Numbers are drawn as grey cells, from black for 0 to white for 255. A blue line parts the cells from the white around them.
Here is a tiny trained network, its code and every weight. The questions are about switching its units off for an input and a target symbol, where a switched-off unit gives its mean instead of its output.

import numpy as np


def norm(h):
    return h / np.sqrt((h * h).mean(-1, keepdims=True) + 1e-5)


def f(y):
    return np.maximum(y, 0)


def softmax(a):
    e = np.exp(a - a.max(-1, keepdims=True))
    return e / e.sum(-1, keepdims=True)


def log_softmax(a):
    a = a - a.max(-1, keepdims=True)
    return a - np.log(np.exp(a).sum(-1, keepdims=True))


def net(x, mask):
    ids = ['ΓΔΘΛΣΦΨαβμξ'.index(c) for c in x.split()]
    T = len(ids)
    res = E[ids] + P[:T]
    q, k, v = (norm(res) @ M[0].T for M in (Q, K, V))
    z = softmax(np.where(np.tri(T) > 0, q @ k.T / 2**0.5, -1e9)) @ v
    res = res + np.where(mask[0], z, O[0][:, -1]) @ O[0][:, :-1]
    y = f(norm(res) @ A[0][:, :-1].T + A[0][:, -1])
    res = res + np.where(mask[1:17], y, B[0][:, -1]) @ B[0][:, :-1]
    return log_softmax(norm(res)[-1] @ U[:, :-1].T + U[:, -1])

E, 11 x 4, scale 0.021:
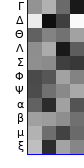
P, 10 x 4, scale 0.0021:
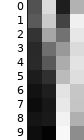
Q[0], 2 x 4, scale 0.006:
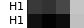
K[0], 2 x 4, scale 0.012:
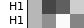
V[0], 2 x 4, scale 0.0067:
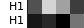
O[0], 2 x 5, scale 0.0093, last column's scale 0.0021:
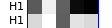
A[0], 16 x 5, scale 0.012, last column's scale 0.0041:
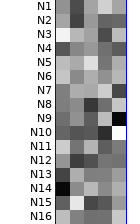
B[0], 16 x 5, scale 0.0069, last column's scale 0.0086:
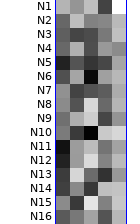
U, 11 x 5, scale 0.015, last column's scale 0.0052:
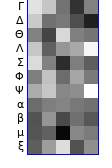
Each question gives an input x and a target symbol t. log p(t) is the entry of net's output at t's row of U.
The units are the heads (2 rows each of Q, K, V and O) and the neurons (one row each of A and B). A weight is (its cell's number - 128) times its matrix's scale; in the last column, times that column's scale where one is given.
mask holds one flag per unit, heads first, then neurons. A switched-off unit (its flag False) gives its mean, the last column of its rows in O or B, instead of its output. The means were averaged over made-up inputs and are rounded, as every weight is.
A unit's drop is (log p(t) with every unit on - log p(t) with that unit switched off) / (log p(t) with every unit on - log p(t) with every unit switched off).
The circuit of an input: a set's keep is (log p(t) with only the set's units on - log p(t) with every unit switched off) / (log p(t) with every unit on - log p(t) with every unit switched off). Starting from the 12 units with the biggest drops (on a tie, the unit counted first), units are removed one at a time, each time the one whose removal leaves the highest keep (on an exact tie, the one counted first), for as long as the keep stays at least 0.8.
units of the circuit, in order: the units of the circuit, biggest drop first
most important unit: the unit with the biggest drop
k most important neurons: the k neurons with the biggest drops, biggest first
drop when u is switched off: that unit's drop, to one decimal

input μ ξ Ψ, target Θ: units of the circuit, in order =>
H1, N1
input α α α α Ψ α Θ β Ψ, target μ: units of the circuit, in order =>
H1, N10, N14
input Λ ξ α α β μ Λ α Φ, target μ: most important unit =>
N14
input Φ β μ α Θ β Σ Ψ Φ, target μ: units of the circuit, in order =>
H1, N10, N14
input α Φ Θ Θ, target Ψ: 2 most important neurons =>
N10, N9
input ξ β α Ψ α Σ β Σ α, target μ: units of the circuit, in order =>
N10, N15
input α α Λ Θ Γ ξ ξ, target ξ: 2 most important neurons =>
N11, N10
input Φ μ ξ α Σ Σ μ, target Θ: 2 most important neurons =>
N12, N10
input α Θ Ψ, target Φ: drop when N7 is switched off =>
0.1
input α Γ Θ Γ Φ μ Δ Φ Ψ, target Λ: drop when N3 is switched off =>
0.0
